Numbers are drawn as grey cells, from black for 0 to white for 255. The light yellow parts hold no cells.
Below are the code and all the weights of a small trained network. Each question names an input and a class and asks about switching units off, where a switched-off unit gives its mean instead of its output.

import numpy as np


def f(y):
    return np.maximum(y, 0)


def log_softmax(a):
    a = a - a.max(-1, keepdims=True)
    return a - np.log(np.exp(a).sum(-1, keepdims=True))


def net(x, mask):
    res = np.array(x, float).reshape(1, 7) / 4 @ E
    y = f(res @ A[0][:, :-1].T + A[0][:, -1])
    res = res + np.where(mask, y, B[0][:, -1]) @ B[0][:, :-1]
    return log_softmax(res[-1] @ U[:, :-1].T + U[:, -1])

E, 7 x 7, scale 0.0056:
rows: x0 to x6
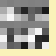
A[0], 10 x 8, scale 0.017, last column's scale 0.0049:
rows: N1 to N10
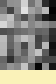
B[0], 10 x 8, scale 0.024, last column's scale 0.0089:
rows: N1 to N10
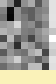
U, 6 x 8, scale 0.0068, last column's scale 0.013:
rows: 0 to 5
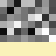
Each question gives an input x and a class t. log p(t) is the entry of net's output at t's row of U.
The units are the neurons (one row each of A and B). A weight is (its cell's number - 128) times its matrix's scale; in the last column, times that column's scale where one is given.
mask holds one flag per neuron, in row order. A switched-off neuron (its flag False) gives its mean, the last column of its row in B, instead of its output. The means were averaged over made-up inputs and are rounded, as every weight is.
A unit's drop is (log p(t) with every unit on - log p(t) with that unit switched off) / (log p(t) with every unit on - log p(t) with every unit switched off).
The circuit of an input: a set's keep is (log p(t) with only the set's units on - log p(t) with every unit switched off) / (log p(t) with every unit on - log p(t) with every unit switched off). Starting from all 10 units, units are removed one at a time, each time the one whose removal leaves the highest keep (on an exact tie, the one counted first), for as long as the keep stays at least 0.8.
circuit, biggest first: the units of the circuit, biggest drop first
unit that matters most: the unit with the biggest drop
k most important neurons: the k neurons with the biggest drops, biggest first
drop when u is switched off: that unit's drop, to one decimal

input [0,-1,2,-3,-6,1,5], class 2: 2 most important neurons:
N10, N1
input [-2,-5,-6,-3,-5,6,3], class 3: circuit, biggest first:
N9
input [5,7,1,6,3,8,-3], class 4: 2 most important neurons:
N6, N2
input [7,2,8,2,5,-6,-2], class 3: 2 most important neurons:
N4, N6
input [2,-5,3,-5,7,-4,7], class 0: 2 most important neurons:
N7, N10
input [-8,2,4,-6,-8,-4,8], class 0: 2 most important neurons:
N7, N8
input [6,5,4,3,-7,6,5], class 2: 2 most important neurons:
N10, N1
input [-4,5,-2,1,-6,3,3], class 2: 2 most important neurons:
N10, N2
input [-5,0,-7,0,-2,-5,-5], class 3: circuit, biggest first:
N5, N9
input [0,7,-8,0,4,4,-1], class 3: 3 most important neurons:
N9, N2, N5
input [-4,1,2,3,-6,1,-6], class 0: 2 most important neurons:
N1, N8
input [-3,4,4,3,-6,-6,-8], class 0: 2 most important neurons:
N1, N6
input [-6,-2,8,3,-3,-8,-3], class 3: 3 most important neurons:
N6, N4, N8
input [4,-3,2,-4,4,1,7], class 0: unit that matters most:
N7
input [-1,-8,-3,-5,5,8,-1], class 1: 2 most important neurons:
N2, N9
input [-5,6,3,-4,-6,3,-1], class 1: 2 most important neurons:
N3, N8
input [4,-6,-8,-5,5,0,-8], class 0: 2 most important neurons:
N1, N4
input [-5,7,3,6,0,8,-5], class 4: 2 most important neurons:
N6, N2
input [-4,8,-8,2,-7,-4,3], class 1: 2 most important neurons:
N3, N4
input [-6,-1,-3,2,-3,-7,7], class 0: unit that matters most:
N6
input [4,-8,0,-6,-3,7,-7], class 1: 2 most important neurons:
N2, N7
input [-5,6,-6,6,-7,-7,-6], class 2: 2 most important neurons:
N6, N10
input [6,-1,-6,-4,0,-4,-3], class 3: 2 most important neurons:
N6, N5
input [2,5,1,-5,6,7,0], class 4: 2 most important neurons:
N6, N10
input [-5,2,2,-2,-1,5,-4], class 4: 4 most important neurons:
N6, N7, N9, N2
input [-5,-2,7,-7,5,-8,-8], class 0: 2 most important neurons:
N1, N6
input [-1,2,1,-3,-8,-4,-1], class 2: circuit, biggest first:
N10
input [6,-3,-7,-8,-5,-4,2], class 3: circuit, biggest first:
N5, N9
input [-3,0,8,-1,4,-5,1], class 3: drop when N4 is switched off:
0.4
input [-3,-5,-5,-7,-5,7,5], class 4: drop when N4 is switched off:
0.2
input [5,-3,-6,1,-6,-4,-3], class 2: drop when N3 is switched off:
0.1
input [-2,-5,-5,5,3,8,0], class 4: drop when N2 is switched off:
0.0
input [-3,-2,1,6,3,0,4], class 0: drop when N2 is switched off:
0.1
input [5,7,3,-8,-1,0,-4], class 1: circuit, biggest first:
N3
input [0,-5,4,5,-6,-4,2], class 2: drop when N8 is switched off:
-0.1
